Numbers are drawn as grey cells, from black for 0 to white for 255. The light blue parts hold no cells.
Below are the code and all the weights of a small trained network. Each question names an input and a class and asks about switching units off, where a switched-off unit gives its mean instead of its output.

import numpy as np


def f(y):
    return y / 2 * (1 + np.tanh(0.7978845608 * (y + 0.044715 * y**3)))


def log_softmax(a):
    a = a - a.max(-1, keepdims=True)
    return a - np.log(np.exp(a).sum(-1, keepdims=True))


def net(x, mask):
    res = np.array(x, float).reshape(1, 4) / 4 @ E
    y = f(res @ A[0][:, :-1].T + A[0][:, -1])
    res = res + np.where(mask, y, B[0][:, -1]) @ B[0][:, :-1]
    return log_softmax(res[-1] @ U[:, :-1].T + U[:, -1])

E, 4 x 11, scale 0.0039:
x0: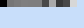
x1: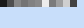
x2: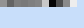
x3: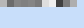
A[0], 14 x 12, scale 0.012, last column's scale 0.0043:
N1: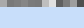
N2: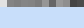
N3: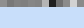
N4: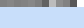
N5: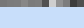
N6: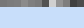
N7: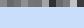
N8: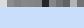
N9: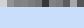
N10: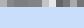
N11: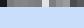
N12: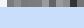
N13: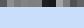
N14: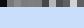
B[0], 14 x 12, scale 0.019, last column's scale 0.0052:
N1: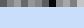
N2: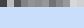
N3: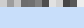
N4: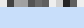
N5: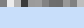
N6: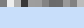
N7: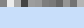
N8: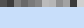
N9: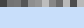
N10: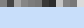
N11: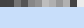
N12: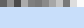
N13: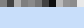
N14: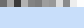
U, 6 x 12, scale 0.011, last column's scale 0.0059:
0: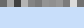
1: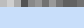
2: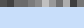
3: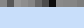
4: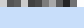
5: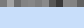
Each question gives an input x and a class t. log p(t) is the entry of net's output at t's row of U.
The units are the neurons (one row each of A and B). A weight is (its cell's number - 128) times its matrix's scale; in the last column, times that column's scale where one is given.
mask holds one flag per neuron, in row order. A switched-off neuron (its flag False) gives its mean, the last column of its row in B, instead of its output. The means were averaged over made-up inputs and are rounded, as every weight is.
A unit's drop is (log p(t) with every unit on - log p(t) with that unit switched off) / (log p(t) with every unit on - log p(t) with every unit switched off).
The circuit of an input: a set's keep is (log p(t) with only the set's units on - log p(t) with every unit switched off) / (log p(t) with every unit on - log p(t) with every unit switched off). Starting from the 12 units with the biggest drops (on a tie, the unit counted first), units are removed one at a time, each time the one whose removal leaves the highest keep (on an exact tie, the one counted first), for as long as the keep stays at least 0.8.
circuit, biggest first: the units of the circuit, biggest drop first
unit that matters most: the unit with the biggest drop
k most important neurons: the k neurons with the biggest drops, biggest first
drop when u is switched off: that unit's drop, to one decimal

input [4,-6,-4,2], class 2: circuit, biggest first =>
[N8]
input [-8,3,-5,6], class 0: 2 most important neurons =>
[N12; N2]
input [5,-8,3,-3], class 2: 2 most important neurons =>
[N8; N9]
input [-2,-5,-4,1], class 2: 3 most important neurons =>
[N8; N3; N9]
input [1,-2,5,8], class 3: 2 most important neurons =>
[N10; N1]
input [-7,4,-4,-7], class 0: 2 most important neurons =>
[N12; N2]
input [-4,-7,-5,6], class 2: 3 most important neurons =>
[N8; N9; N13]
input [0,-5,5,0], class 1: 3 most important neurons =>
[N3; N11; N7]
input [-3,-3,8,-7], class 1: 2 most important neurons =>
[N3; N7]
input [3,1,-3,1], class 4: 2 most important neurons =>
[N2; N12]
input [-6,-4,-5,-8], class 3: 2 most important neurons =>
[N13; N14]
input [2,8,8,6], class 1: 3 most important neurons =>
[N3; N7; N8]
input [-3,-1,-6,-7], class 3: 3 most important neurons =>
[N13; N3; N7]
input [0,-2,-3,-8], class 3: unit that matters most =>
N13
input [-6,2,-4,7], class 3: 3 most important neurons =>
[N10; N1; N14]
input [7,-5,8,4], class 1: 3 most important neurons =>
[N3; N7; N12]
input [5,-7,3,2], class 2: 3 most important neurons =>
[N8; N9; N12]
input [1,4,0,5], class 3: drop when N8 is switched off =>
0.4
